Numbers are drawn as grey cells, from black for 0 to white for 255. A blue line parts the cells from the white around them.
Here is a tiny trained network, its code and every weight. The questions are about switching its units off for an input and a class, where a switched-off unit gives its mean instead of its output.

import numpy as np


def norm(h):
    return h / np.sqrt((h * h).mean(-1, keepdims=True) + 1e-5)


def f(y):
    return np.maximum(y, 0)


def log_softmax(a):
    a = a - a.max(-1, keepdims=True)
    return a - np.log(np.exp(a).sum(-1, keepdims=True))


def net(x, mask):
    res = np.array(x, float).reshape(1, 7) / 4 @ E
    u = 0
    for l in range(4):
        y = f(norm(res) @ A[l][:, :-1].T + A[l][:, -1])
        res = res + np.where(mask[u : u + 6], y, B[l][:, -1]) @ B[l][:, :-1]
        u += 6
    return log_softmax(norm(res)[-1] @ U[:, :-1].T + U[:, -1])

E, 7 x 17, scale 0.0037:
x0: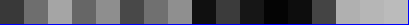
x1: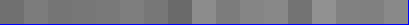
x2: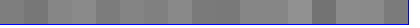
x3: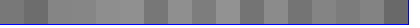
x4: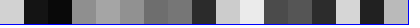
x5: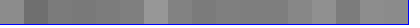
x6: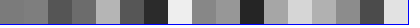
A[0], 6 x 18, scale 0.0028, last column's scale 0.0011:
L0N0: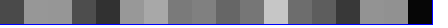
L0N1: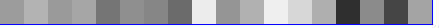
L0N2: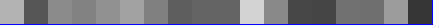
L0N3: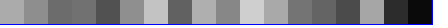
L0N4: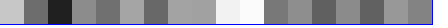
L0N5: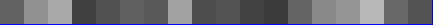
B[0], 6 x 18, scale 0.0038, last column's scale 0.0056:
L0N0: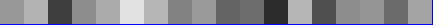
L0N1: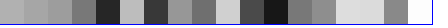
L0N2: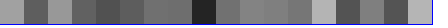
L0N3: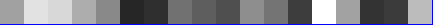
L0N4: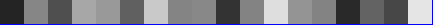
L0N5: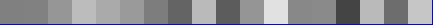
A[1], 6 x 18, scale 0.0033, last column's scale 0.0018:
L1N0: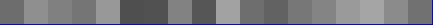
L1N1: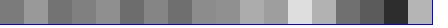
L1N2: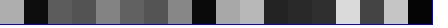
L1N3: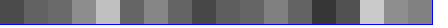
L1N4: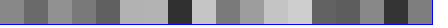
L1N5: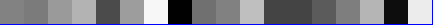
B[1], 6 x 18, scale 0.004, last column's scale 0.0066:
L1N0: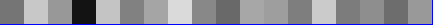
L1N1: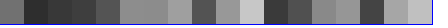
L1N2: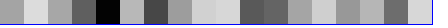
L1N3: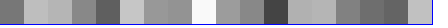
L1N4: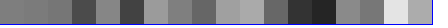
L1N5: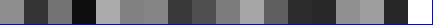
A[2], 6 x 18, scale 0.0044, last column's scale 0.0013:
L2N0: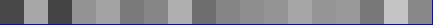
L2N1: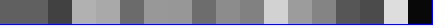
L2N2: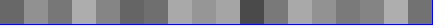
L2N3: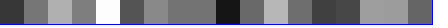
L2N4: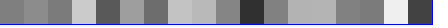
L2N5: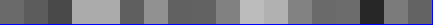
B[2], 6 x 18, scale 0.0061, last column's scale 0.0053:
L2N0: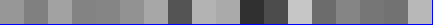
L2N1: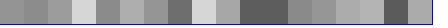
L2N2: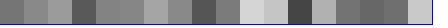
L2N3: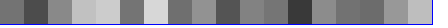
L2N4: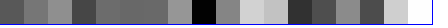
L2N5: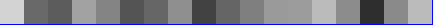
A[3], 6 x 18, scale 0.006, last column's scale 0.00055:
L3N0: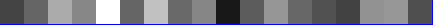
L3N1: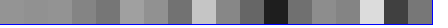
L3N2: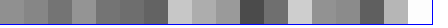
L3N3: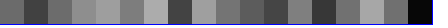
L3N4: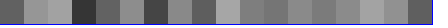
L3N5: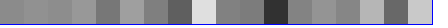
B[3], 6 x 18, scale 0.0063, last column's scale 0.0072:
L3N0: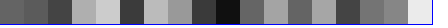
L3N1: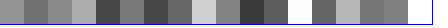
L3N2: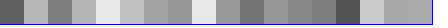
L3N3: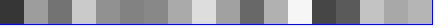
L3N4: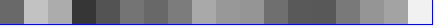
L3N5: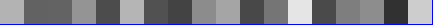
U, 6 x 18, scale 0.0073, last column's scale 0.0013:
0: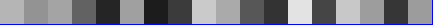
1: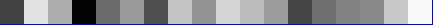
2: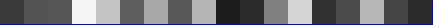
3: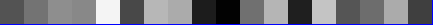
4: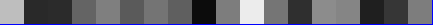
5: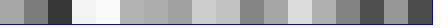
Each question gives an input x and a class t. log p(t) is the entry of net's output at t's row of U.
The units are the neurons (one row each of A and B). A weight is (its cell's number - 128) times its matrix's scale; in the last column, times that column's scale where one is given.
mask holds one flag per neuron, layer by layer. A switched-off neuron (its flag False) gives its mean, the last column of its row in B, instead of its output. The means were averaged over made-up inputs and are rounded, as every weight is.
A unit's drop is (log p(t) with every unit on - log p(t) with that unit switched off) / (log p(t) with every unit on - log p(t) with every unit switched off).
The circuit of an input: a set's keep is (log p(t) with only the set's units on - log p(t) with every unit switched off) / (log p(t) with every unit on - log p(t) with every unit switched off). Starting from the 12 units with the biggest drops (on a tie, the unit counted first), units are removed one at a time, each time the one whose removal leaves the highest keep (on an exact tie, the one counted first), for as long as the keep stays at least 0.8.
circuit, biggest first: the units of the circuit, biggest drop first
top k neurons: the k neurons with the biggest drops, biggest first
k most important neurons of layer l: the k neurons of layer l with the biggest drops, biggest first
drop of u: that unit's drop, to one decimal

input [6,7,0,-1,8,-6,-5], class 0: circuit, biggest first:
(L1N2)
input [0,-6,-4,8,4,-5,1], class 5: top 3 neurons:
(L0N4; L0N1; L1N5)
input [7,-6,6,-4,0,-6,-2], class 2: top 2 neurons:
(L0N5; L0N1)
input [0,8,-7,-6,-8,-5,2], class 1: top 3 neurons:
(L1N5; L0N1; L0N4)
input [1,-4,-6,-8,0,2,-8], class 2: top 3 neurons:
(L0N1; L1N2; L2N4)
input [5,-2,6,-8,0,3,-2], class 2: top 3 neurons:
(L0N5; L0N1; L1N2)
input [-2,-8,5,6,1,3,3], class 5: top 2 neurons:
(L1N2; L0N4)
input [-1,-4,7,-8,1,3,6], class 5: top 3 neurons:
(L0N1; L1N2; L2N1)
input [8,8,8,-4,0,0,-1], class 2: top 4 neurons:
(L0N5; L0N1; L3N0; L2N3)
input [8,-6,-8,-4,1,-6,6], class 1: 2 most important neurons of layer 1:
(L1N2; L1N3)
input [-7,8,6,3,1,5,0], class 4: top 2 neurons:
(L0N4; L1N2)
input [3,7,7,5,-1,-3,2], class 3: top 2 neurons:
(L1N2; L1N5)
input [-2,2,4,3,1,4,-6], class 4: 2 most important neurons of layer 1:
(L1N2; L1N3)
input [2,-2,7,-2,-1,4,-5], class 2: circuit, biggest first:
(L0N1)
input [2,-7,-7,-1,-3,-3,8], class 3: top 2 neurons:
(L1N2; L0N1)
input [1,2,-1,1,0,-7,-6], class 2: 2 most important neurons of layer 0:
(L0N1; L0N4)
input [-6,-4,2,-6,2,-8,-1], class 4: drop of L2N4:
0.0
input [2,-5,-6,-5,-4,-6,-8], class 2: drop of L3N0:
0.1
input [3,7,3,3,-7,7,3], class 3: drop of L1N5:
0.1
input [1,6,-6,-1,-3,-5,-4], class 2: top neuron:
(L1N2)
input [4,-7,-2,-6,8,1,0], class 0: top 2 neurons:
(L1N2; L2N4)
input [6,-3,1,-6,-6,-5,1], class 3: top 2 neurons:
(L1N5; L3N0)
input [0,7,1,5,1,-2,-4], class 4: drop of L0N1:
0.9
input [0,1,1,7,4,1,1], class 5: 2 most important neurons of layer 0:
(L0N4; L0N1)
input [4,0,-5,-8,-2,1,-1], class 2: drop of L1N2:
0.1
